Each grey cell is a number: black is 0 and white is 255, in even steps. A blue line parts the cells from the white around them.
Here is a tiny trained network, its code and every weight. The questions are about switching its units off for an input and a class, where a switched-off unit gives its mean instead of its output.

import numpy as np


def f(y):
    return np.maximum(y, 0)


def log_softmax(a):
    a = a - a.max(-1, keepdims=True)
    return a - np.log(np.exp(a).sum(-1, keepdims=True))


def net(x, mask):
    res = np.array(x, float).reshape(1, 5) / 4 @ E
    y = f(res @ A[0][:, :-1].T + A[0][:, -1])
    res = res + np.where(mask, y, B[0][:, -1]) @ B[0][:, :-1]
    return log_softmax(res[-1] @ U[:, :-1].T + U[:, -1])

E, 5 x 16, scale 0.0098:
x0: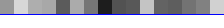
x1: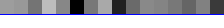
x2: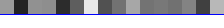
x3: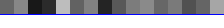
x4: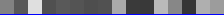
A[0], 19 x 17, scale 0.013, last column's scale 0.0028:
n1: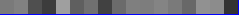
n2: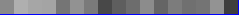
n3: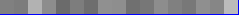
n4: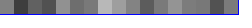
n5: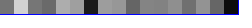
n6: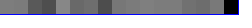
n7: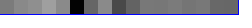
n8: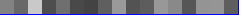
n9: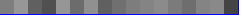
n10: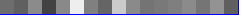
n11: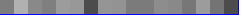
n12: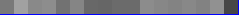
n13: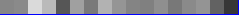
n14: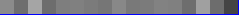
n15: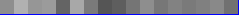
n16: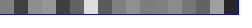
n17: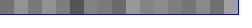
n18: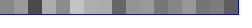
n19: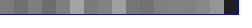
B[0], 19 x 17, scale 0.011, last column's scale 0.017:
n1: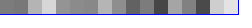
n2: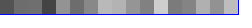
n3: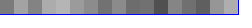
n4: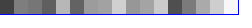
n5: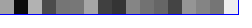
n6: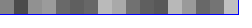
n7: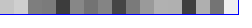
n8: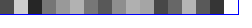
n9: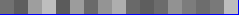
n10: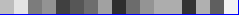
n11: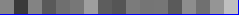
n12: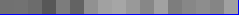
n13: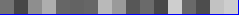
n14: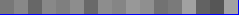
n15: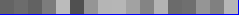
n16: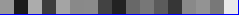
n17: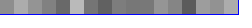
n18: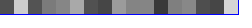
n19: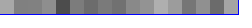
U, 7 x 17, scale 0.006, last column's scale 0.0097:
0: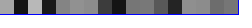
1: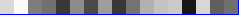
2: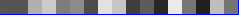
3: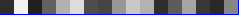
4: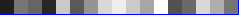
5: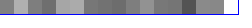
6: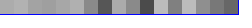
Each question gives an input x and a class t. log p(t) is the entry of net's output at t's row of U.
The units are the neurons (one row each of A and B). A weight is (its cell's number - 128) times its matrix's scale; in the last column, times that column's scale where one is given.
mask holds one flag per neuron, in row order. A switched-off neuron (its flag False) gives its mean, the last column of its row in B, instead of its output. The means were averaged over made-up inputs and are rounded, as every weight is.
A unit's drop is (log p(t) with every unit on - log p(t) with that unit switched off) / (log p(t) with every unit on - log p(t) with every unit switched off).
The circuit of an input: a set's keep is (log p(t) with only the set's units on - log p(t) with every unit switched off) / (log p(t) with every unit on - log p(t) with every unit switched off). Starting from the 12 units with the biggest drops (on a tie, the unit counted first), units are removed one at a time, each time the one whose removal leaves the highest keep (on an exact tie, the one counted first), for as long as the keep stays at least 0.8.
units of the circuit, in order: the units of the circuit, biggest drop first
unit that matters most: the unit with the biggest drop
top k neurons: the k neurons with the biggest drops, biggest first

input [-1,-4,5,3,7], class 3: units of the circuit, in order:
(n8)
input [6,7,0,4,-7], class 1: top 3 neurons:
(n7, n8, n4)
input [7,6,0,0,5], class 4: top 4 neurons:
(n2, n10, n15, n12)
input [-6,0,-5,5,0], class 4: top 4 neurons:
(n4, n16, n13, n18)
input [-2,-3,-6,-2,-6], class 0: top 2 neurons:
(n5, n8)
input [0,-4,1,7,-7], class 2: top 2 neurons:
(n8, n1)
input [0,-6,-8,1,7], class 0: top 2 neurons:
(n5, n11)
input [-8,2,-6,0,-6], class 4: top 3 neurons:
(n4, n8, n16)
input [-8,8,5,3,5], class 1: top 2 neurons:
(n7, n2)
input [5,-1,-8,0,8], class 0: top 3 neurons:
(n5, n11, n18)
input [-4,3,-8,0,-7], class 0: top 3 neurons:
(n5, n8, n11)
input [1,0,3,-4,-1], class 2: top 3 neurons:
(n5, n13, n8)
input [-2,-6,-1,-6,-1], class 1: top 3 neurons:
(n10, n1, n6)
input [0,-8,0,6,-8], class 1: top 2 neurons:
(n10, n8)
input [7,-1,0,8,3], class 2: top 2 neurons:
(n1, n4)
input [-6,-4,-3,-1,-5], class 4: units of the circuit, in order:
(n4)
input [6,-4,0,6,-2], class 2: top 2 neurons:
(n4, n1)
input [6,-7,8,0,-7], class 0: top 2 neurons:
(n16, n8)
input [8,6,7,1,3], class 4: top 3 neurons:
(n2, n15, n5)
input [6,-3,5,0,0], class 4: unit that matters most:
n2
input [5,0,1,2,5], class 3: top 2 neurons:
(n8, n4)
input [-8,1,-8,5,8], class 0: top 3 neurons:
(n5, n11, n18)
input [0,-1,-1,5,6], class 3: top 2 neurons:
(n8, n13)
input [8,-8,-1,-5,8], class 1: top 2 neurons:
(n10, n4)
